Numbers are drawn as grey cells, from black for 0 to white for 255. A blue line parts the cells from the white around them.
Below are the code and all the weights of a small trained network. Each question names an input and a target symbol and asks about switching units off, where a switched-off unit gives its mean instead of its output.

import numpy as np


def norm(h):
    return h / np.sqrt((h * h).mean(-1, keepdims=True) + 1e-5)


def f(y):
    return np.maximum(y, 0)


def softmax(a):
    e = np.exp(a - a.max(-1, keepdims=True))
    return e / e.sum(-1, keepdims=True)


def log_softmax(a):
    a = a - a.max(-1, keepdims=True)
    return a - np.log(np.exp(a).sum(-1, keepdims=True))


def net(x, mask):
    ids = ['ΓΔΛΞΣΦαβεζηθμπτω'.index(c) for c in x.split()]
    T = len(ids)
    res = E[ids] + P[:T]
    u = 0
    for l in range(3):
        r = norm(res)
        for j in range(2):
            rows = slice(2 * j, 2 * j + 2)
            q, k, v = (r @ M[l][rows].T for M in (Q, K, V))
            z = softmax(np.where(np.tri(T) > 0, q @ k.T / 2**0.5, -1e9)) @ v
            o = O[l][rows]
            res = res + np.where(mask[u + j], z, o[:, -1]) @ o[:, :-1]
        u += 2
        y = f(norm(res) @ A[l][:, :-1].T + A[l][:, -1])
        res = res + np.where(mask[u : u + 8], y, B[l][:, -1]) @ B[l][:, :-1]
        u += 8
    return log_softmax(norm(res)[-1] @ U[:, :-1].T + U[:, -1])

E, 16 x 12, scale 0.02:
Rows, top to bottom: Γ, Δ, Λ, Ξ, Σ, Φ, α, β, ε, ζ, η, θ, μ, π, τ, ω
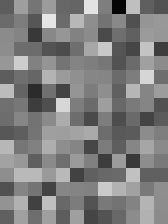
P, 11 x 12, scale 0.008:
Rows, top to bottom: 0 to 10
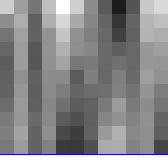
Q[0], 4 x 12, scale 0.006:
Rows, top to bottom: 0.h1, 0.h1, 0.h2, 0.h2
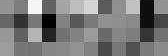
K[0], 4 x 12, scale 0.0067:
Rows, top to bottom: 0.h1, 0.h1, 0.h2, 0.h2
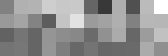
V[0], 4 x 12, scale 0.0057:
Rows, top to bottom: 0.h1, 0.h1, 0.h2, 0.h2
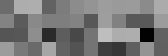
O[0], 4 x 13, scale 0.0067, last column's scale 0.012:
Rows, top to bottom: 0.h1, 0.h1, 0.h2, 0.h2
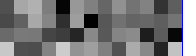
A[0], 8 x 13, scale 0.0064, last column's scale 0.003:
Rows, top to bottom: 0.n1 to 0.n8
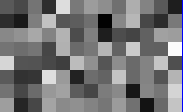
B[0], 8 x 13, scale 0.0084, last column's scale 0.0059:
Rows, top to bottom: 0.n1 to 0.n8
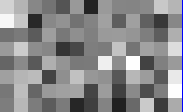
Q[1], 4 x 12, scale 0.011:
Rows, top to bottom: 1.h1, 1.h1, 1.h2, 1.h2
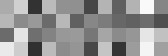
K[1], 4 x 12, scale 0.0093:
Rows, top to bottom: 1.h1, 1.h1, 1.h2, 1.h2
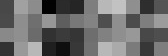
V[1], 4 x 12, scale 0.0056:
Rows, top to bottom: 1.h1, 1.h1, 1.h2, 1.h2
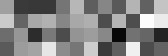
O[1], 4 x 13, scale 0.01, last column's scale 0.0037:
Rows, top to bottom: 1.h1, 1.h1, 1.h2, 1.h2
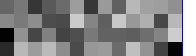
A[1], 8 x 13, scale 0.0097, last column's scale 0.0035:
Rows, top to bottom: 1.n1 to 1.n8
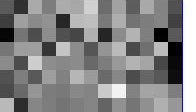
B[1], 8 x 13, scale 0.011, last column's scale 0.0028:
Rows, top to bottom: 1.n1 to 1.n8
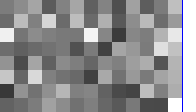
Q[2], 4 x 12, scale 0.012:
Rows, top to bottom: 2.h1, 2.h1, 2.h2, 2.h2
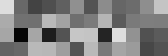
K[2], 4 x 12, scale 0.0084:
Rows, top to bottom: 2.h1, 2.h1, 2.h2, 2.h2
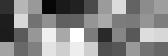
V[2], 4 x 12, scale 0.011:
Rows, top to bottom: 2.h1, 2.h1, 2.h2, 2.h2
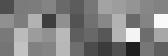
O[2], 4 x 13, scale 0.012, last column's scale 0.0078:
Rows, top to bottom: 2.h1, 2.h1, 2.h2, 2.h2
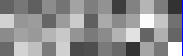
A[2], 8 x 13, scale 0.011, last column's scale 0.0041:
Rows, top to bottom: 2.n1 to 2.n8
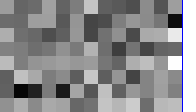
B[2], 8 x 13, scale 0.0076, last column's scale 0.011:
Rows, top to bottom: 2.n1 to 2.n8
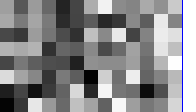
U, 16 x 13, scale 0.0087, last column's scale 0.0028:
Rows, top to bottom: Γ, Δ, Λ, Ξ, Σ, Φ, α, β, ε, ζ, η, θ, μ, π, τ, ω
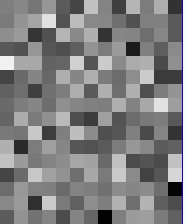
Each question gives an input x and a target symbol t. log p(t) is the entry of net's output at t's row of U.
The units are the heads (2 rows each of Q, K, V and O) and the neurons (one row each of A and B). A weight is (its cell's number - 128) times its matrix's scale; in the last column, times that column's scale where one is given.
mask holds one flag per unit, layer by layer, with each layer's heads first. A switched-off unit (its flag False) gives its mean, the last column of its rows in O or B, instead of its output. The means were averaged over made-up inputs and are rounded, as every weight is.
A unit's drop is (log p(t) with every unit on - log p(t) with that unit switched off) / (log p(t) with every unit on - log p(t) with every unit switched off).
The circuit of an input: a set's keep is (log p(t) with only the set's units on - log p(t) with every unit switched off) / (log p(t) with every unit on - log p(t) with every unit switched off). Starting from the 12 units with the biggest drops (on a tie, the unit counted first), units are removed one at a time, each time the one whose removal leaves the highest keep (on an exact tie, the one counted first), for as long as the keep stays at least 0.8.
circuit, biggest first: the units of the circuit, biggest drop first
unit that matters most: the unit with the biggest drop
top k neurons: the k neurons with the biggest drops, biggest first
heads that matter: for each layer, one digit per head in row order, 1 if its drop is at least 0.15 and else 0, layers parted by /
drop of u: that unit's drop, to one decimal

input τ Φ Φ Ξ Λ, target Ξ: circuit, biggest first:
(2.h2)
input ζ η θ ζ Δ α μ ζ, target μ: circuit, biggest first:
(2.h2; 2.h1)
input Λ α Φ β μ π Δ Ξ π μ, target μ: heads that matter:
11 / 10 / 01
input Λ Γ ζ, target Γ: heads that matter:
00 / 01 / 00
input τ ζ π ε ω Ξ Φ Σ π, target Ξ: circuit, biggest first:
(2.h2; 1.n7)
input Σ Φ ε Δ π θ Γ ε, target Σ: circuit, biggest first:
(2.h1; 0.h2)
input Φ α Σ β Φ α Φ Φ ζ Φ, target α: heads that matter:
00 / 00 / 01
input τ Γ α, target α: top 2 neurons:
(2.n7; 0.n5)
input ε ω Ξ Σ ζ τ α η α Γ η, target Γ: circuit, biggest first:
(1.n3; 1.h2)
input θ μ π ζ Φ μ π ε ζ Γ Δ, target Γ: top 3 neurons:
(0.n7; 1.n2; 0.n4)
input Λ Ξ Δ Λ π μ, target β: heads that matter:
00 / 01 / 10
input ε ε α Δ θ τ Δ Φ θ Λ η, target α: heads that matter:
00 / 00 / 01
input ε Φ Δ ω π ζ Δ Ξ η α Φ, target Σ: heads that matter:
00 / 01 / 10
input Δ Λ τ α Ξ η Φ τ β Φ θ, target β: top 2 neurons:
(1.n4; 0.n4)
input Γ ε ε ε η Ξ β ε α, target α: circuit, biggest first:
(0.n5; 2.n7; 2.h2)
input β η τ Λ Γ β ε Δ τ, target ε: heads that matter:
00 / 01 / 01
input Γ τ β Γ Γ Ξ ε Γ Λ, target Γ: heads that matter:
01 / 01 / 00
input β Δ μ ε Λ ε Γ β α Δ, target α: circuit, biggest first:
(2.h2; 2.n7)
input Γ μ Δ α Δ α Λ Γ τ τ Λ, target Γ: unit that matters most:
1.h2
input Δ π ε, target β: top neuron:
(1.n4)
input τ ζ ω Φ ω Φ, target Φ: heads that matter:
01 / 10 / 10
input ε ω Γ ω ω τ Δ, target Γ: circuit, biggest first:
(1.h2; 1.n3)
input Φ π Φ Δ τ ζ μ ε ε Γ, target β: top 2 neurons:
(1.n4; 2.n5)
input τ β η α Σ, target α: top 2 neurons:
(0.n5; 2.n7)
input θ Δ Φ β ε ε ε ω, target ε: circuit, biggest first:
(2.h2; 1.h1)
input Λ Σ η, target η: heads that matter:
01 / 11 / 11
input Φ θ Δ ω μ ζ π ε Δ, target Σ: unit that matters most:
2.h1
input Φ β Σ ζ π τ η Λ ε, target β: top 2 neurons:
(2.n3; 2.n5)
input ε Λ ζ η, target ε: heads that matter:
00 / 00 / 00
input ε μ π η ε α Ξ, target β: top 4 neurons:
(1.n4; 2.n3; 2.n5; 1.n7)
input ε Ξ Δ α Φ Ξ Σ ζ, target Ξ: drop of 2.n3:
0.1
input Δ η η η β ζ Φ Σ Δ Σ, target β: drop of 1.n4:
0.2
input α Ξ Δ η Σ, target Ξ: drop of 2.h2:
0.4
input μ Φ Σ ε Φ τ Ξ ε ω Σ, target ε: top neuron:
(0.n8)
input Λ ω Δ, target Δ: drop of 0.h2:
0.2
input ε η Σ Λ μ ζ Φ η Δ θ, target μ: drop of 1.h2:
0.1
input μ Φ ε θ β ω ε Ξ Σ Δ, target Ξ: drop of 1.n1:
0.0
